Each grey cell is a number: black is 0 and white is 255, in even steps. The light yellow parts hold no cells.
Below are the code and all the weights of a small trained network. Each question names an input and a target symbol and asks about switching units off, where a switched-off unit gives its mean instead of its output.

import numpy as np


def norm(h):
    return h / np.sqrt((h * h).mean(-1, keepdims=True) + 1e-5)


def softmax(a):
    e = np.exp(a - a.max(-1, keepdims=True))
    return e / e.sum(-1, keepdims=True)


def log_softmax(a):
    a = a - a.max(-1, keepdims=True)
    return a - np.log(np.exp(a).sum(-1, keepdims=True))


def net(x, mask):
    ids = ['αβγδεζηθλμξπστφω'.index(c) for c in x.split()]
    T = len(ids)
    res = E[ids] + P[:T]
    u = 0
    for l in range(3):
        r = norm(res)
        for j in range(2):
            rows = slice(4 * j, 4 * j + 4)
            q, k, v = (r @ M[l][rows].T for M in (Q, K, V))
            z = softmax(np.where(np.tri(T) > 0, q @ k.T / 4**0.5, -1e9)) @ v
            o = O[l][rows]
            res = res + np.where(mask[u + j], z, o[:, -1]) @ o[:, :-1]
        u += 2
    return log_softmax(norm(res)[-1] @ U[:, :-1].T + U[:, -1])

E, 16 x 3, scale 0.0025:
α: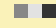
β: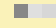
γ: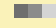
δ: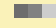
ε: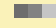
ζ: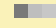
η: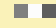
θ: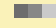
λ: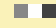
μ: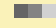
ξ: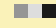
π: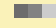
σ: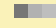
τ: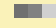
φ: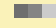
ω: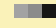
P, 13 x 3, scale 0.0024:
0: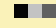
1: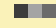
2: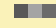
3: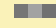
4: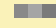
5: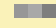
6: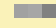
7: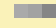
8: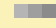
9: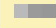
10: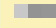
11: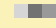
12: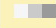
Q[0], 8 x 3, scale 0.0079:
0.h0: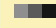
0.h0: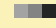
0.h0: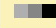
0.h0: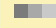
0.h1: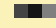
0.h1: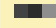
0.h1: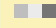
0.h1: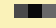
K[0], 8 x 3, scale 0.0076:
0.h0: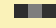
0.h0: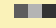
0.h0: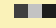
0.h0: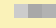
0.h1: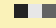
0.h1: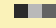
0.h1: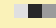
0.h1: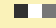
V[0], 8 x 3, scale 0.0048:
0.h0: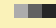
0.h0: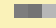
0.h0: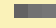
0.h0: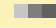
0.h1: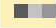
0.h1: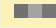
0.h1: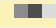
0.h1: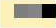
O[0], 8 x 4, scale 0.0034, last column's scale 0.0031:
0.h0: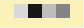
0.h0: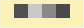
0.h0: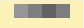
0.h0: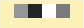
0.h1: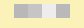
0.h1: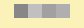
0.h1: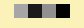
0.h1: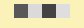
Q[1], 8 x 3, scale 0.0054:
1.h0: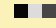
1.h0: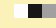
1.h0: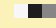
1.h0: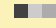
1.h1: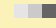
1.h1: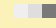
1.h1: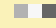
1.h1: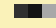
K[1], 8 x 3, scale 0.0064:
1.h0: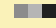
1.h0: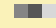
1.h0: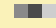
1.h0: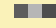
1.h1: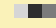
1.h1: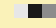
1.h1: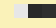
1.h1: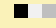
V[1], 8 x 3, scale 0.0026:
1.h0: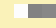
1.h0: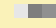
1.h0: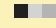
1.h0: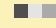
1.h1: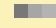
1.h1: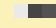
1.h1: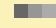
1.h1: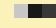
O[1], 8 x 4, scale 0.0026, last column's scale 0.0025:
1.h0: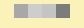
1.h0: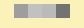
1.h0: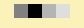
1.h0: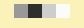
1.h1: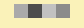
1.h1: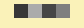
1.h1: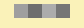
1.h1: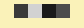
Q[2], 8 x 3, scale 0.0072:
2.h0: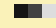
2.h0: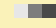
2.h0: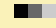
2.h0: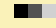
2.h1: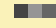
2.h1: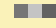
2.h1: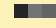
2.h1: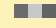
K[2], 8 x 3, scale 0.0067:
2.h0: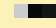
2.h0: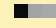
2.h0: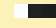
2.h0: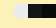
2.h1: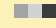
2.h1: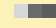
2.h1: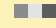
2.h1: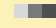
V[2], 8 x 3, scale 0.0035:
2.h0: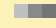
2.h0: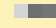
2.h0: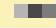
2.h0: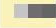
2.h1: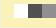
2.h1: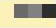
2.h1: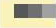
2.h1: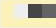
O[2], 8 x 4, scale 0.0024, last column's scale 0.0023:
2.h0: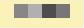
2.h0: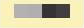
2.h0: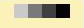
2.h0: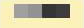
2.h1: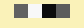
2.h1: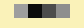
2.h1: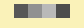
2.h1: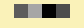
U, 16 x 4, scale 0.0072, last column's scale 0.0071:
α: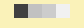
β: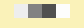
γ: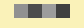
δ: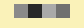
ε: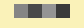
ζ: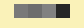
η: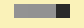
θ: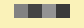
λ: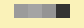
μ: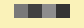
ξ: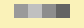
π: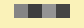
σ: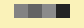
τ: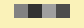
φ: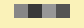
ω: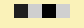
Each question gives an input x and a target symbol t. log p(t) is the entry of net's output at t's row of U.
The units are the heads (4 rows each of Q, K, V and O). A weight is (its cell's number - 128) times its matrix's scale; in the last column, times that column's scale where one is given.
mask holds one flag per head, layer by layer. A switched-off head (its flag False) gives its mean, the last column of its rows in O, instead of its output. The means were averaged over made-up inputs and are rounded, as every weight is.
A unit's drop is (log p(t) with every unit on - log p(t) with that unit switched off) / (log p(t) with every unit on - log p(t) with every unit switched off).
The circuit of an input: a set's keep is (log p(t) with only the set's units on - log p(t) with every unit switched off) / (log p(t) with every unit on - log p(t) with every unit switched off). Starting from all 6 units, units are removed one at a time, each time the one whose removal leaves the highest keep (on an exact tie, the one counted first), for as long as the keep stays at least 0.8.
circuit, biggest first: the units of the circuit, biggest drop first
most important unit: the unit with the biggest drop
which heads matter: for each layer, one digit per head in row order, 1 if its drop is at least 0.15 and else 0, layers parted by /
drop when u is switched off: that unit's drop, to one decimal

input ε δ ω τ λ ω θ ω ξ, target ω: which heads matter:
11 / 01 / 01
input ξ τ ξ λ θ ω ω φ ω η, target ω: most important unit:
1.h1
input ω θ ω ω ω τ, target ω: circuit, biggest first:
(0.h0, 2.h1)
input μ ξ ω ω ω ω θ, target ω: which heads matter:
10 / 00 / 00
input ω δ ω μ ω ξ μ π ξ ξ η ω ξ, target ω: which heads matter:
01 / 01 / 01
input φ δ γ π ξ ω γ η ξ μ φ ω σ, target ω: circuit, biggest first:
(1.h1, 0.h1, 0.h0, 2.h1)
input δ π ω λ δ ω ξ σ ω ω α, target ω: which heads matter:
01 / 01 / 01
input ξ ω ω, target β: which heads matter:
10 / 01 / 01
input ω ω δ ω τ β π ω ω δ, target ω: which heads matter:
10 / 01 / 10
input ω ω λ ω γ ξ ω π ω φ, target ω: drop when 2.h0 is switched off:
0.2
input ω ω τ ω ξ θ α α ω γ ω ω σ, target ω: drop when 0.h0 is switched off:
0.2
